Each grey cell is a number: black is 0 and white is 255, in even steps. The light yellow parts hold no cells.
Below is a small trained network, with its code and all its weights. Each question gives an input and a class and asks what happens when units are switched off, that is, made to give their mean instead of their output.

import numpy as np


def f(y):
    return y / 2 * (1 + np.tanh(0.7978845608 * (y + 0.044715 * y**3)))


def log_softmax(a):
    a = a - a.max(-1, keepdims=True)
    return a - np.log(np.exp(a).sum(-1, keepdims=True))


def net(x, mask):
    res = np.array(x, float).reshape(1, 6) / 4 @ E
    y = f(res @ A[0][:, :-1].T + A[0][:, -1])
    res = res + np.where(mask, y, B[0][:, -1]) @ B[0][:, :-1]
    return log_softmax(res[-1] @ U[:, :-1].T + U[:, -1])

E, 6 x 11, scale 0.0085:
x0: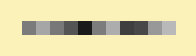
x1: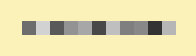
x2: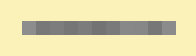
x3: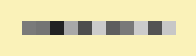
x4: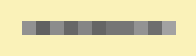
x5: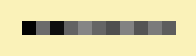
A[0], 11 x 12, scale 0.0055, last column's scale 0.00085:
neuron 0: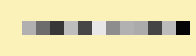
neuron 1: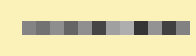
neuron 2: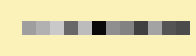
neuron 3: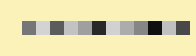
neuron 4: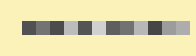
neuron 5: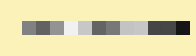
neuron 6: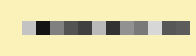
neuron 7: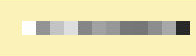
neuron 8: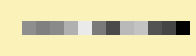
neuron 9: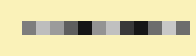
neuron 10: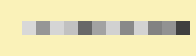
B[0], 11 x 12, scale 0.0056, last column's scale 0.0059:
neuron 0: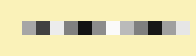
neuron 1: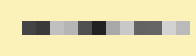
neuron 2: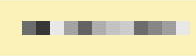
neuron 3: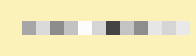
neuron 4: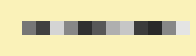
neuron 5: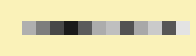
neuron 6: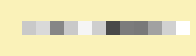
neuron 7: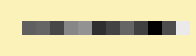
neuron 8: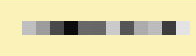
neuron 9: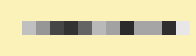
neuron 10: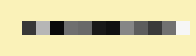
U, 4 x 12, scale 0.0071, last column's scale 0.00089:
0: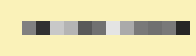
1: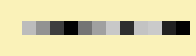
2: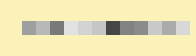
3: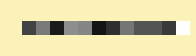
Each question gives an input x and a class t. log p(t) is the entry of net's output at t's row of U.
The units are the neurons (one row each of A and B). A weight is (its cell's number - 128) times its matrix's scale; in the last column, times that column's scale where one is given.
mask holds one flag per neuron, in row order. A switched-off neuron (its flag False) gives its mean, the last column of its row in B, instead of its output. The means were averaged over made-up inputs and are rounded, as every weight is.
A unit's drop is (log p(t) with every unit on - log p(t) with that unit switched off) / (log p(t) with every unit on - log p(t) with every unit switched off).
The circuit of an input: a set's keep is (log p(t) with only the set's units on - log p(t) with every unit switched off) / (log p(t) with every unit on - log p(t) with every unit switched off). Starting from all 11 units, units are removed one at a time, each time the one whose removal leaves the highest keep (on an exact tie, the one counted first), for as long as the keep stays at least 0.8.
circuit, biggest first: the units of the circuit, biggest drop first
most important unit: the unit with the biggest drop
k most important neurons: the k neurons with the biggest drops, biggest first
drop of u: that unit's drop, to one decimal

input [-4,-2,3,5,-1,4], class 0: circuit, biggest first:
(neuron 4; neuron 10)
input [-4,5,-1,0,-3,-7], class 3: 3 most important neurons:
(neuron 10; neuron 7; neuron 6)
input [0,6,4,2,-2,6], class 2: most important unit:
neuron 3
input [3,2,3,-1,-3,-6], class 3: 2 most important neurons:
(neuron 10; neuron 7)
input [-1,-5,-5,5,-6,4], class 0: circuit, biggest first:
(neuron 4; neuron 10)
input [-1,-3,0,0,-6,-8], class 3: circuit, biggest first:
(neuron 10; neuron 7)
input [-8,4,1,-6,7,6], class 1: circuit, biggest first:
(neuron 8; neuron 5)
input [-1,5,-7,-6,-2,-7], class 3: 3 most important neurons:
(neuron 10; neuron 7; neuron 0)
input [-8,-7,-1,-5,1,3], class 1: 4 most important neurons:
(neuron 8; neuron 5; neuron 3; neuron 4)
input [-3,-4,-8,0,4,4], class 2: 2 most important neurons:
(neuron 10; neuron 7)
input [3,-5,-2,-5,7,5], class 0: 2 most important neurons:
(neuron 10; neuron 1)
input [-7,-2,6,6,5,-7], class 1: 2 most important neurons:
(neuron 5; neuron 8)
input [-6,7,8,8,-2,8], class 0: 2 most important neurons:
(neuron 4; neuron 0)
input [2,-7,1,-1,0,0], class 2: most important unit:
neuron 6
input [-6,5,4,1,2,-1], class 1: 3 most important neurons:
(neuron 8; neuron 5; neuron 6)
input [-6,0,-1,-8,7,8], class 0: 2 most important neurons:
(neuron 2; neuron 1)
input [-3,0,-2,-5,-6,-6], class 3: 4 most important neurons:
(neuron 10; neuron 7; neuron 0; neuron 4)
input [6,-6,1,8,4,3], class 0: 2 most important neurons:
(neuron 4; neuron 0)
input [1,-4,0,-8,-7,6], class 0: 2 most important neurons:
(neuron 2; neuron 1)
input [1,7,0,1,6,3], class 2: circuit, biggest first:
(neuron 3)
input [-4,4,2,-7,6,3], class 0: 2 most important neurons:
(neuron 2; neuron 1)
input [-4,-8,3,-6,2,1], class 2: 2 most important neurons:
(neuron 6; neuron 0)
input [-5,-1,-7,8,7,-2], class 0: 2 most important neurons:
(neuron 0; neuron 4)
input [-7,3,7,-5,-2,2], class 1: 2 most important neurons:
(neuron 8; neuron 5)
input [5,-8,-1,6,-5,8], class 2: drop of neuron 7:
0.2
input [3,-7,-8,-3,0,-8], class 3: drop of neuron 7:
0.5
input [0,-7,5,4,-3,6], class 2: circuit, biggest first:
(neuron 6)
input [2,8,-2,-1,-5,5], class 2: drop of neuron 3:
0.6
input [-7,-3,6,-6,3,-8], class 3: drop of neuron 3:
0.0
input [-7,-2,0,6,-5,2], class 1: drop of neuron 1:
0.2
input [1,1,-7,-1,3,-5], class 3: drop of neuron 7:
0.1
